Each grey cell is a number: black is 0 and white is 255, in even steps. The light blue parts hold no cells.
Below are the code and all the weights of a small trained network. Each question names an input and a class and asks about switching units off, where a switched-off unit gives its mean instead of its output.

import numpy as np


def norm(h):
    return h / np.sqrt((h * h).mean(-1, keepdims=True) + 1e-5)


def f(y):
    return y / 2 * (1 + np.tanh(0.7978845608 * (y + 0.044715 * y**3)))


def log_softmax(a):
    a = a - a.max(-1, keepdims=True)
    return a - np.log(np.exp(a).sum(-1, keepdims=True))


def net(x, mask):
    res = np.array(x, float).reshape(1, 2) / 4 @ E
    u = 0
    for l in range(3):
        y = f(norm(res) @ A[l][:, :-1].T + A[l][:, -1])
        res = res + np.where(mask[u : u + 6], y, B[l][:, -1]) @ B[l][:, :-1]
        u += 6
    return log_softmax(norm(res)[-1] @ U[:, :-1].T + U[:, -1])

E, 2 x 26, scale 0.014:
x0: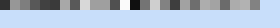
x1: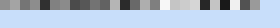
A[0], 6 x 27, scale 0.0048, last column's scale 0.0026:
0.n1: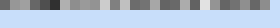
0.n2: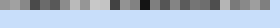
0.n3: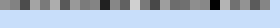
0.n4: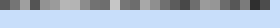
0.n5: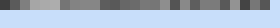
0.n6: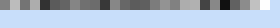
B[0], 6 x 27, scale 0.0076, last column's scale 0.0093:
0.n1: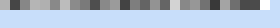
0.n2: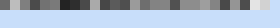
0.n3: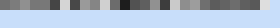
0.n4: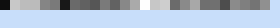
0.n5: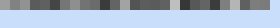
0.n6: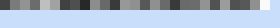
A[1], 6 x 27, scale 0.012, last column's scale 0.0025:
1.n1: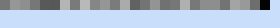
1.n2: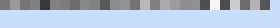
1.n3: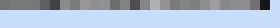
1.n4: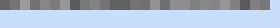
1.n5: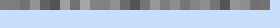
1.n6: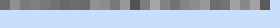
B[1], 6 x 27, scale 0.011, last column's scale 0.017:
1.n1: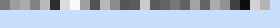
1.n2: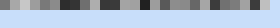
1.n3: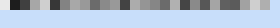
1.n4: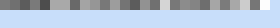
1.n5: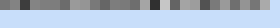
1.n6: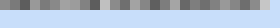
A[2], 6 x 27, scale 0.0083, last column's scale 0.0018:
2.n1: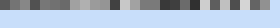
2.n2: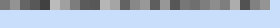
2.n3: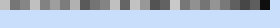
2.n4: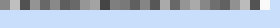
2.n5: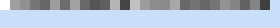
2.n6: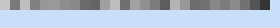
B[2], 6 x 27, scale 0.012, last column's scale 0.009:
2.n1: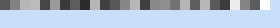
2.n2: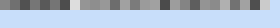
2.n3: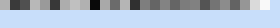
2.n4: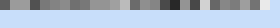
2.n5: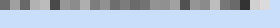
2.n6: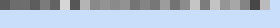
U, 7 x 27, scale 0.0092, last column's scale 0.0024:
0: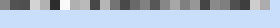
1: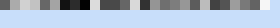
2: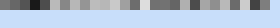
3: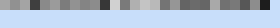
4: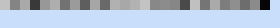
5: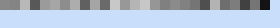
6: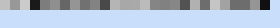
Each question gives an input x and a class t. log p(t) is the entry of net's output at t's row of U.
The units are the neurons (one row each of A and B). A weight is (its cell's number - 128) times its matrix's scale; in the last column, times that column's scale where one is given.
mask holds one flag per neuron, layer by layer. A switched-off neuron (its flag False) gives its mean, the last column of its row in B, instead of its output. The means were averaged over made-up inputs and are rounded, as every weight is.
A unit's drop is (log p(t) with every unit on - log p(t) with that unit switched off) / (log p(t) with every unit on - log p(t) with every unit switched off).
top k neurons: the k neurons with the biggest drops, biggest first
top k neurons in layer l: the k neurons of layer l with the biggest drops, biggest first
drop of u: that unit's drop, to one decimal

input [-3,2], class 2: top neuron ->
1.n3
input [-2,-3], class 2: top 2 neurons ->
0.n3, 1.n2
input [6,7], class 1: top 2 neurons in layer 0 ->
0.n3, 0.n6
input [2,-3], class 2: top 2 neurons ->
0.n2, 1.n2
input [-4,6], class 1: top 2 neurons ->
0.n1, 1.n2
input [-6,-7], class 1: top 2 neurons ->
0.n1, 2.n1
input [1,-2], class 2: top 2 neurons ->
1.n3, 1.n2
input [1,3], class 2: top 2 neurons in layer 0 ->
0.n6, 0.n2
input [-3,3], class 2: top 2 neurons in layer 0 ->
0.n1, 0.n6
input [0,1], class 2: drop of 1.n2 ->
0.7
